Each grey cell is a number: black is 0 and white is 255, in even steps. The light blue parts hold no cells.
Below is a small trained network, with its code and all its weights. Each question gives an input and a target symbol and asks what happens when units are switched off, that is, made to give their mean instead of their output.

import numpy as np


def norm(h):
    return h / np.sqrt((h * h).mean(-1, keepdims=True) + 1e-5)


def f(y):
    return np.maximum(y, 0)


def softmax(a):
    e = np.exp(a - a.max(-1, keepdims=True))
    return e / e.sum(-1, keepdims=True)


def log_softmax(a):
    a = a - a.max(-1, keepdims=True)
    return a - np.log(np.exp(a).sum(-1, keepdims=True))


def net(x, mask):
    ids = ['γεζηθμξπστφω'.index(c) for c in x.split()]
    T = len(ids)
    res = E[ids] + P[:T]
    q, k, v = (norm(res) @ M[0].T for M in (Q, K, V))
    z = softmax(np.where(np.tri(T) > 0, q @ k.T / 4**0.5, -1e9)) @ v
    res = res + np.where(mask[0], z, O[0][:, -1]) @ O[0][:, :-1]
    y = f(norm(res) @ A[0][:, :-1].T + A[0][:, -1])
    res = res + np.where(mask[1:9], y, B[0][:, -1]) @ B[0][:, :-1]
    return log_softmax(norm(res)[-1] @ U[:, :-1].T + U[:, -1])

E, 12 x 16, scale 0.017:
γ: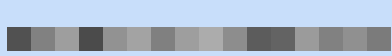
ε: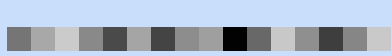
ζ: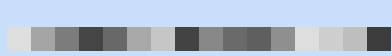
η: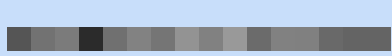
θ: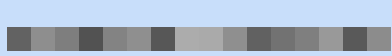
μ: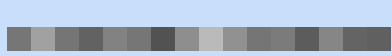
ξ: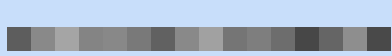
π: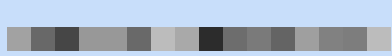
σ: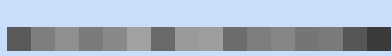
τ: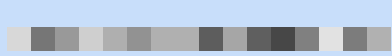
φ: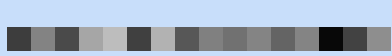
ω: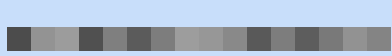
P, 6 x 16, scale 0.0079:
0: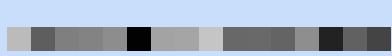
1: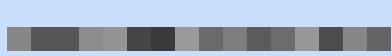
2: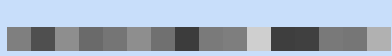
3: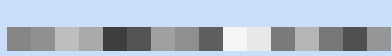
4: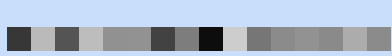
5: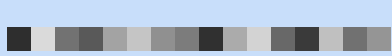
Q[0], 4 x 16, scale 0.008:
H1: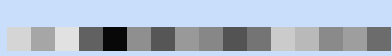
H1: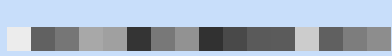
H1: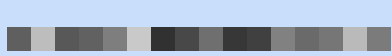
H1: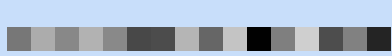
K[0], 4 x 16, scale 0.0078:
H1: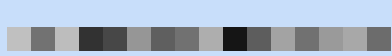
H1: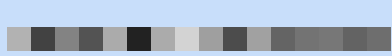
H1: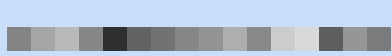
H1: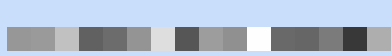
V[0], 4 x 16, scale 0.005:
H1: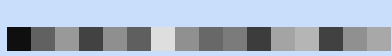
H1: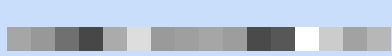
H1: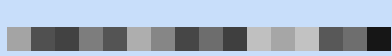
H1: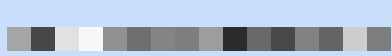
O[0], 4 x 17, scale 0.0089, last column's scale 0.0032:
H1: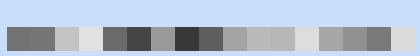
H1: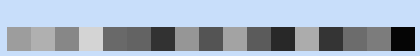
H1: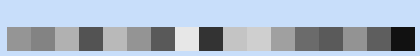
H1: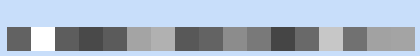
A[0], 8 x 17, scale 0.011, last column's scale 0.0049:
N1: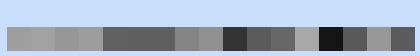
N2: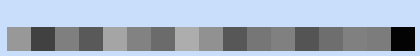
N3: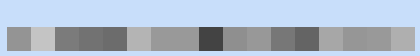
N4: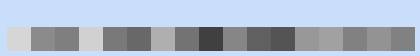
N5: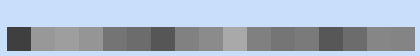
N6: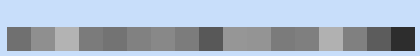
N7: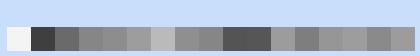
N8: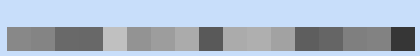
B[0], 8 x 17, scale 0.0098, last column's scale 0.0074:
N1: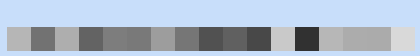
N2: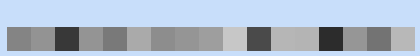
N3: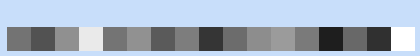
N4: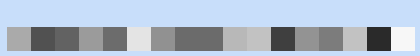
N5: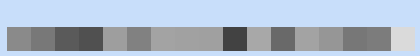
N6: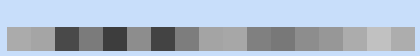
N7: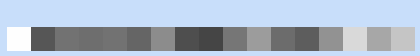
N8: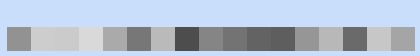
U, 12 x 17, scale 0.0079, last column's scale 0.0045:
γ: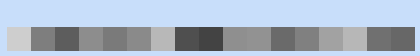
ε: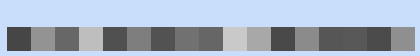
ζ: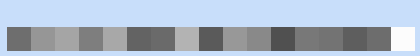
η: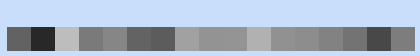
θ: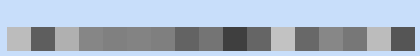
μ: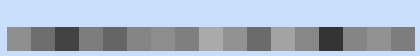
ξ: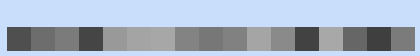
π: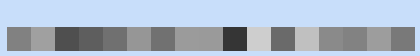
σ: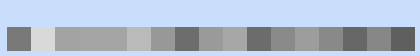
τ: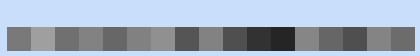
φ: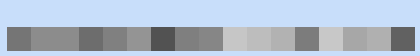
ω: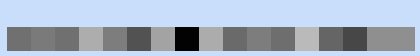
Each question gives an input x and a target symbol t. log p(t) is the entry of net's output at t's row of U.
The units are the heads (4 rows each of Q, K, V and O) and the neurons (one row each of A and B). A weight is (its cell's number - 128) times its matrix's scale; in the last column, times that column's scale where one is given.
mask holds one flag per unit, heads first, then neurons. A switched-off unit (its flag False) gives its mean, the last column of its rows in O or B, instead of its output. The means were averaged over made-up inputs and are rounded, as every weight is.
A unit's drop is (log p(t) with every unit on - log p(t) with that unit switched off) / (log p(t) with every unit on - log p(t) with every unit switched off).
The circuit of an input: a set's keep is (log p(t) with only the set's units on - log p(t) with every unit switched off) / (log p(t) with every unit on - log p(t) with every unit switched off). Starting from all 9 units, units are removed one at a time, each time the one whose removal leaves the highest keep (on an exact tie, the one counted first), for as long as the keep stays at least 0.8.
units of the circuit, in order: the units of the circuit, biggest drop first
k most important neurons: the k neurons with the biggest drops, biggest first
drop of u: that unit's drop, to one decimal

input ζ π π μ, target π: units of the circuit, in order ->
N5, H1
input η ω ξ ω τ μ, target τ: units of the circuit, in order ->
H1
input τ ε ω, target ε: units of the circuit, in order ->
H1, N3, N1
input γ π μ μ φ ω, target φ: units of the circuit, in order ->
H1, N6
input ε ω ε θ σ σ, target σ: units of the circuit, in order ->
H1, N8, N2
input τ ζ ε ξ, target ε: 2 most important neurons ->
N3, N6
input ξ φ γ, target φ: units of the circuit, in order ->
H1, N6, N4
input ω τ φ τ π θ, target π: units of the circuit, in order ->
H1, N5
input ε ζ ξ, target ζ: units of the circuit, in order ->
H1, N4
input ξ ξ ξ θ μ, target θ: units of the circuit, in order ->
H1, N1
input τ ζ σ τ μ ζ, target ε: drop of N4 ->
0.0
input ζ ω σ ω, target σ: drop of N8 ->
0.8
